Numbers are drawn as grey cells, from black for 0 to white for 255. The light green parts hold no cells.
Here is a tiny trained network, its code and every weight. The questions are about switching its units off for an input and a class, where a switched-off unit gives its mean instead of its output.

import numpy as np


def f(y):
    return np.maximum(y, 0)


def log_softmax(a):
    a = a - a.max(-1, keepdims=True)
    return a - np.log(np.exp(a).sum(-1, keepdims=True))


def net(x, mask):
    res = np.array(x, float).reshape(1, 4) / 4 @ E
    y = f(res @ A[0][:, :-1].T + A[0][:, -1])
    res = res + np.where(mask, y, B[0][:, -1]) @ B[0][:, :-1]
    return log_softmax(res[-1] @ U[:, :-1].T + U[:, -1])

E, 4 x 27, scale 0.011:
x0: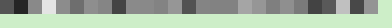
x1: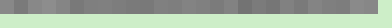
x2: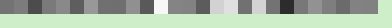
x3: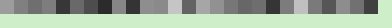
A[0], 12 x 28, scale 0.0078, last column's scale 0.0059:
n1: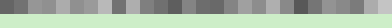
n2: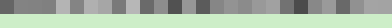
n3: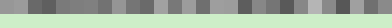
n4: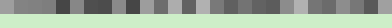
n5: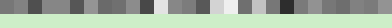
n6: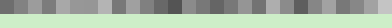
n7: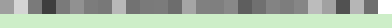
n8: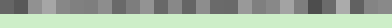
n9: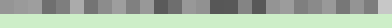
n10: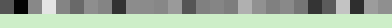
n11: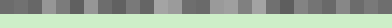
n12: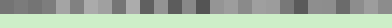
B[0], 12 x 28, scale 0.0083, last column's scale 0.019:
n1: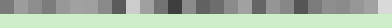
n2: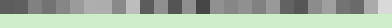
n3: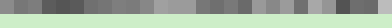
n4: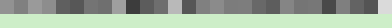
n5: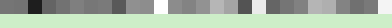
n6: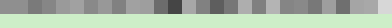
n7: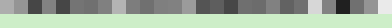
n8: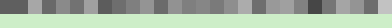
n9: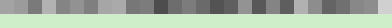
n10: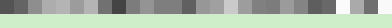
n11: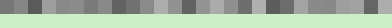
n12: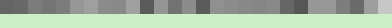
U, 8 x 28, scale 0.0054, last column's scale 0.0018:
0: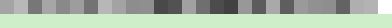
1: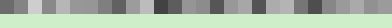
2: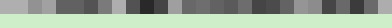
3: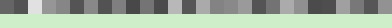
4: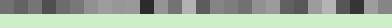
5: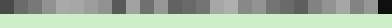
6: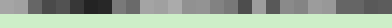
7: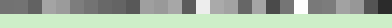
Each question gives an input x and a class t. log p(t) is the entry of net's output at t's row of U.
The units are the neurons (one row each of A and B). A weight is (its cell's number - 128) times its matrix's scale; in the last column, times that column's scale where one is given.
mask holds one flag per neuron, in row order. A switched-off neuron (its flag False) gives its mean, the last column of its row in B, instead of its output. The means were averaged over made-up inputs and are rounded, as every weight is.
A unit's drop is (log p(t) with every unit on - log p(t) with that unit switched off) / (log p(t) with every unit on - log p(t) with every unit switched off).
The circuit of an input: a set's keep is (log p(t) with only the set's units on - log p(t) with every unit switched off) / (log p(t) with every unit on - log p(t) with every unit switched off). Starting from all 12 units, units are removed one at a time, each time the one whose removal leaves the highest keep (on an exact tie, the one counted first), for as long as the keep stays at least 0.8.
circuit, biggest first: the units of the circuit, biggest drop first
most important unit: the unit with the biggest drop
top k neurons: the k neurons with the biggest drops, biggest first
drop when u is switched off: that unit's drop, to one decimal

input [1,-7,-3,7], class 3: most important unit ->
n7
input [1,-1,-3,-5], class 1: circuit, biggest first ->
[n7; n5]
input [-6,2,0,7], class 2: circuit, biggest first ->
[n5; n4]
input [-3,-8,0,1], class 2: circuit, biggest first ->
[n5; n6; n1]
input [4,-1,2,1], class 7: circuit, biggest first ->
[n2; n1]
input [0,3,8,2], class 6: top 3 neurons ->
[n10; n3; n5]
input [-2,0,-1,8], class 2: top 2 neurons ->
[n5; n4]
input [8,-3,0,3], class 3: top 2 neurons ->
[n5; n8]
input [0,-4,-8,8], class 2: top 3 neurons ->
[n10; n9; n4]
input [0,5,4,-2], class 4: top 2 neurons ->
[n10; n8]
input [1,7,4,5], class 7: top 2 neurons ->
[n7; n11]
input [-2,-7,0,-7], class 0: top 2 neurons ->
[n5; n6]
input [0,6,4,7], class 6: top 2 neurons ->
[n10; n3]
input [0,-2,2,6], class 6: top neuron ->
[n10]
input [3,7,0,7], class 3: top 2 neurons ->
[n5; n4]
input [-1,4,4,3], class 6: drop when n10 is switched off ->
0.2
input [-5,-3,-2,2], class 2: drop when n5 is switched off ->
0.1
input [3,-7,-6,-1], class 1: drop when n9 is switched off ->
0.0
